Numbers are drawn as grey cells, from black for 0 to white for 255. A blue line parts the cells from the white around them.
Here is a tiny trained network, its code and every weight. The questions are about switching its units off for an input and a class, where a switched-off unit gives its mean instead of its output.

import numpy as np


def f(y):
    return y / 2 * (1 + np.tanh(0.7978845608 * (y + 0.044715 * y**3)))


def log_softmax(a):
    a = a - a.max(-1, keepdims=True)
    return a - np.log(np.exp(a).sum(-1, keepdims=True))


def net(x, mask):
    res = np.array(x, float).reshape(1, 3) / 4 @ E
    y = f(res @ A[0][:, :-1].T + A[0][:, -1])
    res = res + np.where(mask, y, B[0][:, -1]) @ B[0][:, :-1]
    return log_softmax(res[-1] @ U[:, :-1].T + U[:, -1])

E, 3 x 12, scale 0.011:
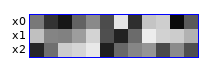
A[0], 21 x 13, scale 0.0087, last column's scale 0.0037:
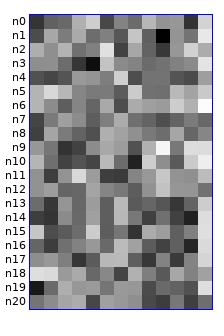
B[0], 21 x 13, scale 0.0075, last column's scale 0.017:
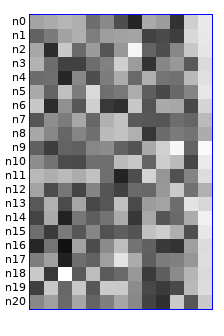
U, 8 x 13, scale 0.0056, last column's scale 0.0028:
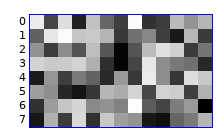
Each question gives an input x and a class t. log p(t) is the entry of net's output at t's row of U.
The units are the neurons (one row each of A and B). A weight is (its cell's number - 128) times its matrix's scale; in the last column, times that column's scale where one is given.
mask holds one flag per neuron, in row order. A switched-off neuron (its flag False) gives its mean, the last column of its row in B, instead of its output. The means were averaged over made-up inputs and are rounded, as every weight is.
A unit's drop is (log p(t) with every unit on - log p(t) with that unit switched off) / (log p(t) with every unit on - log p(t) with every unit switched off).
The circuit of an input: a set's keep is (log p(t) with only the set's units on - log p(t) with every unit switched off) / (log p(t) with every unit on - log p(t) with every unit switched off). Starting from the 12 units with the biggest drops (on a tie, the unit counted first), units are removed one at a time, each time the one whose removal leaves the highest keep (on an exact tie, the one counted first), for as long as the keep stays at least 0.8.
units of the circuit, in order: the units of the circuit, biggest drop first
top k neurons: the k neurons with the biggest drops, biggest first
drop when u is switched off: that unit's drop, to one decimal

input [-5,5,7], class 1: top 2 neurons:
[n11; n0]
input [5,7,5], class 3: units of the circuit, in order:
[n11]
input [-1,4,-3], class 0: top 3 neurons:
[n14; n0; n13]
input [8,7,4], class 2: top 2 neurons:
[n15; n9]
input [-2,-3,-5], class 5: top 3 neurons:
[n17; n3; n11]
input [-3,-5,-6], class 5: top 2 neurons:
[n17; n3]
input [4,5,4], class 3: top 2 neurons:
[n0; n11]
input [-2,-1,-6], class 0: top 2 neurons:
[n2; n14]
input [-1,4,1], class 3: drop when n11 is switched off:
0.2
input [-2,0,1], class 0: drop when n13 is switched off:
0.1
